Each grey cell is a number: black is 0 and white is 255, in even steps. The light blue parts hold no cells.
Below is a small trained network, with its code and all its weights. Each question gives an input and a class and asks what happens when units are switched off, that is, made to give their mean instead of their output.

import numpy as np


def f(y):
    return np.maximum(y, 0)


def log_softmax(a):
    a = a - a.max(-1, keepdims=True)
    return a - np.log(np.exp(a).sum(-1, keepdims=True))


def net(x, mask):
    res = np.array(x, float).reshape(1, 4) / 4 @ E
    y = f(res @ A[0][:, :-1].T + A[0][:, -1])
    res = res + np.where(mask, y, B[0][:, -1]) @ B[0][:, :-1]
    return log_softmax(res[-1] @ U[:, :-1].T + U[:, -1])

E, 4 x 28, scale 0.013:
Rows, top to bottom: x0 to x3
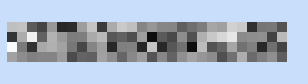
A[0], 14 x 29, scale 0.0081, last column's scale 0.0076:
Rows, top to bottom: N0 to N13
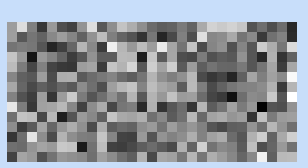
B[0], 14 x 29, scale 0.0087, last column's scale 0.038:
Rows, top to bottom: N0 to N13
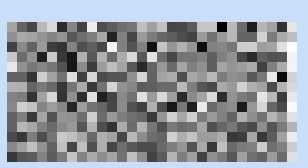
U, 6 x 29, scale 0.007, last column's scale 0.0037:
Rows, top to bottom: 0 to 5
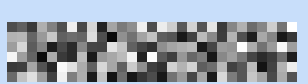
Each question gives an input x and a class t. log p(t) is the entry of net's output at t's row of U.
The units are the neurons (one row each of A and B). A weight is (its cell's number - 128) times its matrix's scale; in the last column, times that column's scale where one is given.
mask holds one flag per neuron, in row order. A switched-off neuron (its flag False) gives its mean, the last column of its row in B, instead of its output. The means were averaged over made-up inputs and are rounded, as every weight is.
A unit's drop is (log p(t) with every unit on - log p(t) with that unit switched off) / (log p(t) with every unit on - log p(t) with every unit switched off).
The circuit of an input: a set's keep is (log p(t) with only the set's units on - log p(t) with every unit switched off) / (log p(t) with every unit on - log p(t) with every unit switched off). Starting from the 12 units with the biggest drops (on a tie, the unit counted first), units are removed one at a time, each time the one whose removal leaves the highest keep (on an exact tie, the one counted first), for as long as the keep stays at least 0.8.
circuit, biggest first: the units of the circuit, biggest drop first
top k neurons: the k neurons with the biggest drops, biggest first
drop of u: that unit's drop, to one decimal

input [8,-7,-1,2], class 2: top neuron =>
N2
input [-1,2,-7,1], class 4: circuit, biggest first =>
N7, N11
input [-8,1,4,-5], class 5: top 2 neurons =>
N12, N0
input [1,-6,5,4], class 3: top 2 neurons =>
N3, N4
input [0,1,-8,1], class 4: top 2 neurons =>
N7, N0
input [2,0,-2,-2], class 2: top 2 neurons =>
N7, N5
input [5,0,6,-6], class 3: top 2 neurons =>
N3, N7
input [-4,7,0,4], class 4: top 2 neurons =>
N11, N8
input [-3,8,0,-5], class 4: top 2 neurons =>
N11, N8
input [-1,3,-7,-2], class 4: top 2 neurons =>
N11, N7
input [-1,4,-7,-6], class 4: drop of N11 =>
0.1
